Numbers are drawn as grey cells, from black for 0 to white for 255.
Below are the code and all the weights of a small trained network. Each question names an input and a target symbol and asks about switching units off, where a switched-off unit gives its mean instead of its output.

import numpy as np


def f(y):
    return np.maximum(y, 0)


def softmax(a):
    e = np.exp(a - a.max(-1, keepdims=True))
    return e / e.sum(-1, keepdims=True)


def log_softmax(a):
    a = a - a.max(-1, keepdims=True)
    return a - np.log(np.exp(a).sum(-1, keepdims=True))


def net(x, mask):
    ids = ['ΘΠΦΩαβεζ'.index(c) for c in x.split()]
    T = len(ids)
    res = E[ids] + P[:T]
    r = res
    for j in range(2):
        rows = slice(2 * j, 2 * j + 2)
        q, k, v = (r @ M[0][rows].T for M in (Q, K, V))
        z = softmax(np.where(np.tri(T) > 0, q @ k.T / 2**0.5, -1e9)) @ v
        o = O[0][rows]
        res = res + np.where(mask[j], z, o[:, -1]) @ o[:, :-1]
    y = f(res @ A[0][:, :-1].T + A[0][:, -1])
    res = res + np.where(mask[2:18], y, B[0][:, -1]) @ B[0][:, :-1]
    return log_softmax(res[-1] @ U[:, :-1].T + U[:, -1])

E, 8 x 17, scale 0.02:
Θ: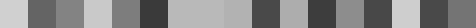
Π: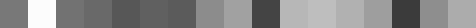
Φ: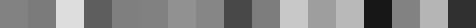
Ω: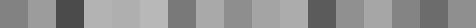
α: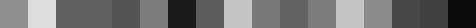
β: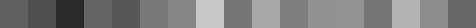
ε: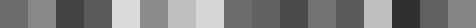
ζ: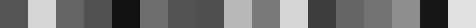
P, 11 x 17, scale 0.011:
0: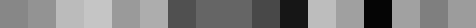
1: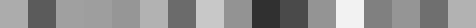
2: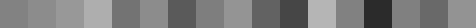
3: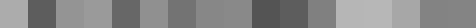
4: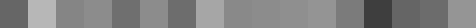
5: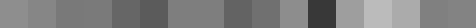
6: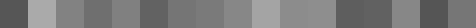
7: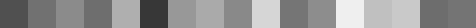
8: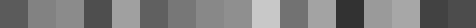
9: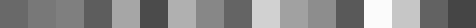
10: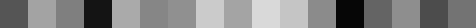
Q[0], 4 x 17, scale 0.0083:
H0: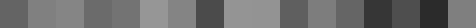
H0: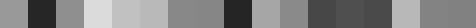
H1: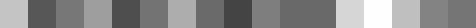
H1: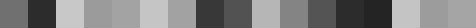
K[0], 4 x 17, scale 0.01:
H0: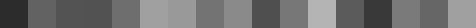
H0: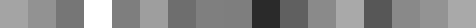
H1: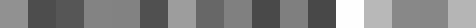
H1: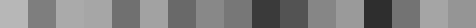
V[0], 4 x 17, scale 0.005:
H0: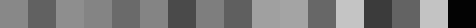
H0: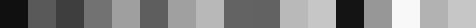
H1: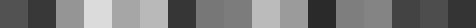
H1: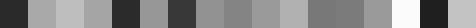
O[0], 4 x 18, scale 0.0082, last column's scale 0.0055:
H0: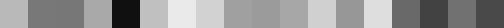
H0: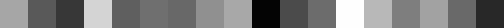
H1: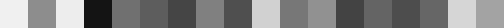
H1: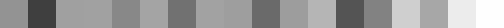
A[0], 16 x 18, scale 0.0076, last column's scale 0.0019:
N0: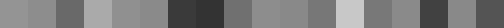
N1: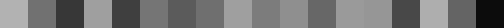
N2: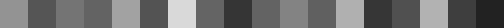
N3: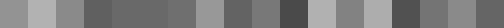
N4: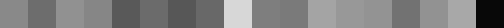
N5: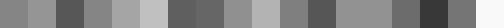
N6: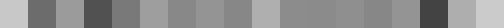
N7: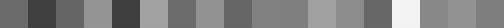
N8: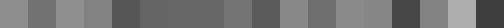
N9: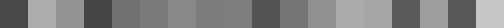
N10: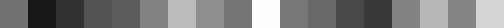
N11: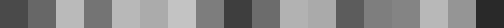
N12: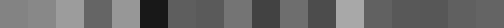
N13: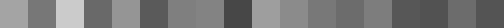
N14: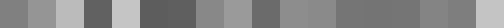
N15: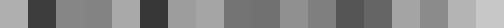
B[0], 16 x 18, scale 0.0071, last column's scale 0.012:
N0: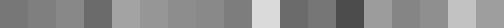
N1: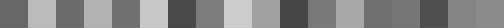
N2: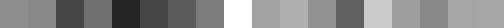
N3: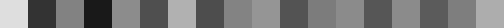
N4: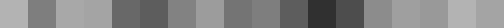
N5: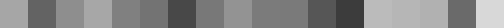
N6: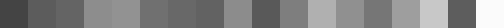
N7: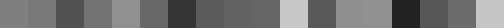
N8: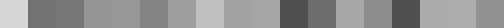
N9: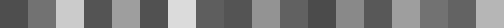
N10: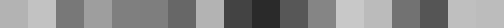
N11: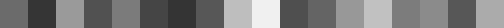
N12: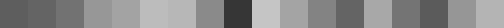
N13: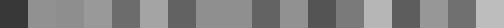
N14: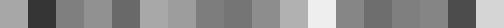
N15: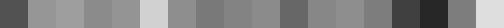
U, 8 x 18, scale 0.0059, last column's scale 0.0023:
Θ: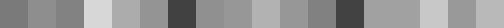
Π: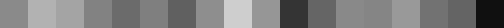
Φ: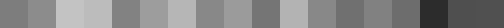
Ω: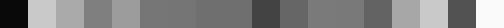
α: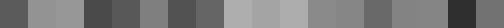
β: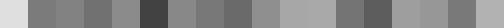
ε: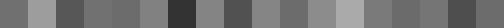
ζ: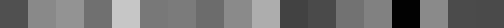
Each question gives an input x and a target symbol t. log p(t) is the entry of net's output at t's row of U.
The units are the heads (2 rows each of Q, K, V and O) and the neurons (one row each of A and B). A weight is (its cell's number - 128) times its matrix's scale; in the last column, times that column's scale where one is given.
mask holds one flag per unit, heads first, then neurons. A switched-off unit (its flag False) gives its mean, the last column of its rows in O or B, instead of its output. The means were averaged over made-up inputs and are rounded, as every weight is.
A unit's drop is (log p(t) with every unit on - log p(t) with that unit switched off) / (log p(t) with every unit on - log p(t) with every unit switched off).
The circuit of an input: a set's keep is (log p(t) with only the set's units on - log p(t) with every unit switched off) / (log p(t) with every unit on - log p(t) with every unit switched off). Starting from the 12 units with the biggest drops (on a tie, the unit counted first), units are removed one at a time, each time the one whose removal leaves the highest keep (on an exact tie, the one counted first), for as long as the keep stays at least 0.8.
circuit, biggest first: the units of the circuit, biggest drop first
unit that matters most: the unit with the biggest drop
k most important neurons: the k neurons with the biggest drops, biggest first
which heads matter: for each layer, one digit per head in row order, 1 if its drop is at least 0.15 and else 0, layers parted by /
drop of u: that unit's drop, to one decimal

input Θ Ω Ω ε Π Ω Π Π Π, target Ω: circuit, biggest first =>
[H1, N9]
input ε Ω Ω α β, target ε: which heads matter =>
00
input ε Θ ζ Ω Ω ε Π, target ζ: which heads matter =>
11
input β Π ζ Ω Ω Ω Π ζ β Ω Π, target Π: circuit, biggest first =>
[H0, N1, N4]
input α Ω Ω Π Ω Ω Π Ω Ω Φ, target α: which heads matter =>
00
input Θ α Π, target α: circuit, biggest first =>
[H0, N11]
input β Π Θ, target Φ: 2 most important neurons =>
[N15, N6]
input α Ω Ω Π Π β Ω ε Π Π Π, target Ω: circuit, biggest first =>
[H1, H0]
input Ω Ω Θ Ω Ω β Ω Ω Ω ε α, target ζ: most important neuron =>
[N12]
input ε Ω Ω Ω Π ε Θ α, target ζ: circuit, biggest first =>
[H1, N12]
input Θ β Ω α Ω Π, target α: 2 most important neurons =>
[N11, N13]
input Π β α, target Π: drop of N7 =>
0.1
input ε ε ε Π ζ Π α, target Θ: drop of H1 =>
0.3
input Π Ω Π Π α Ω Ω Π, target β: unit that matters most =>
N3
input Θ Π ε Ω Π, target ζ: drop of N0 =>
0.0
